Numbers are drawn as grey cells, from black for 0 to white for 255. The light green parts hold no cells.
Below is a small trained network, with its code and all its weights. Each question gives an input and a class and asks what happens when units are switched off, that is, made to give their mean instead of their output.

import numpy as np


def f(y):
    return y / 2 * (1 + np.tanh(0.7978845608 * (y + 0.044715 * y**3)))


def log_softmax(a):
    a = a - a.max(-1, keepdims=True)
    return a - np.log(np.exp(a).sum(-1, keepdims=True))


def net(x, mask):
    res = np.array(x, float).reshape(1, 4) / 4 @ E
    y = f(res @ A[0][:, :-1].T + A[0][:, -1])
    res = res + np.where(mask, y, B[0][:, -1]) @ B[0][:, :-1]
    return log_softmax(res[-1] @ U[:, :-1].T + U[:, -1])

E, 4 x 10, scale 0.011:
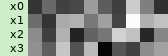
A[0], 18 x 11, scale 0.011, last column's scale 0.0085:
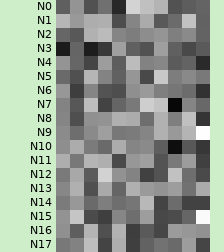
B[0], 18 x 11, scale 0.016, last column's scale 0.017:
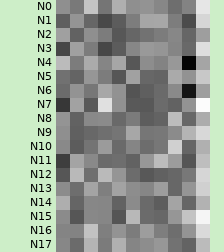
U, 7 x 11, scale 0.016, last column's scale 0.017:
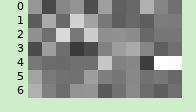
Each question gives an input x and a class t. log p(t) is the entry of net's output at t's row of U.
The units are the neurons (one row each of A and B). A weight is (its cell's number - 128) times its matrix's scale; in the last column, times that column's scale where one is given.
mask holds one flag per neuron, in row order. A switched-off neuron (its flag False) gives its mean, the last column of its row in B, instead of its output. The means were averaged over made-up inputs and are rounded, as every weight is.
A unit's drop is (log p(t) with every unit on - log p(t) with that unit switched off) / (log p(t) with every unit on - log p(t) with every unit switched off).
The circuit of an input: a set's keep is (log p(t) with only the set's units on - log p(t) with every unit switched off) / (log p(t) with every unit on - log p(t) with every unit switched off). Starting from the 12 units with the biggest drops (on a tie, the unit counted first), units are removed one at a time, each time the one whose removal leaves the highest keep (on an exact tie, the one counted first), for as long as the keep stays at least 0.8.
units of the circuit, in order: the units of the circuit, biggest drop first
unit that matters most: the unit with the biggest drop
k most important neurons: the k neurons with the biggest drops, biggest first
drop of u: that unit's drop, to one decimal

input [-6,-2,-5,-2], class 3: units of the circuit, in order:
(N1)
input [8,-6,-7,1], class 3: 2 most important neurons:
(N3, N7)
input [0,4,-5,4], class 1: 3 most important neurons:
(N12, N15, N0)
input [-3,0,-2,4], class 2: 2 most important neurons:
(N7, N15)
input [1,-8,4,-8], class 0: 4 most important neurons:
(N15, N10, N14, N16)
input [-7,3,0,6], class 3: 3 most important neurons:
(N1, N11, N0)
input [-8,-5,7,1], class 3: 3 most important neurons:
(N1, N11, N12)
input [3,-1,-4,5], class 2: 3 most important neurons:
(N7, N16, N17)
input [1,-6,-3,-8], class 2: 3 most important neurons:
(N0, N13, N4)
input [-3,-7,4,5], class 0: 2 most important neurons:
(N15, N10)
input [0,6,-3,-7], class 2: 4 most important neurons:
(N0, N13, N15, N4)
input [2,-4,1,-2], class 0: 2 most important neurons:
(N10, N14)
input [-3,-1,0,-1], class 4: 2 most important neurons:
(N3, N4)
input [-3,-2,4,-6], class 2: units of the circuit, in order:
(N0)
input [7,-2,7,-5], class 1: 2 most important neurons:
(N7, N1)
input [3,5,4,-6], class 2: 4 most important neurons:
(N0, N15, N4, N10)
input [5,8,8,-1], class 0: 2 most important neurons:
(N5, N8)
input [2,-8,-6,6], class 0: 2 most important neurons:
(N15, N7)
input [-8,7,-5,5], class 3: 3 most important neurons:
(N1, N11, N15)
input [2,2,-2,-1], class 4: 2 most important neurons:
(N7, N1)
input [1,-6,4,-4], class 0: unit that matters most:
N15
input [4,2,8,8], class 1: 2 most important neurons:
(N7, N0)
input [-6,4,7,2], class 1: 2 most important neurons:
(N7, N3)
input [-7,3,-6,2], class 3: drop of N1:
0.7
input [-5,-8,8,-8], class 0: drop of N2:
-0.1
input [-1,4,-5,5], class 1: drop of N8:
0.0
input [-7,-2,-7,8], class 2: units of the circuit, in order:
(N16)
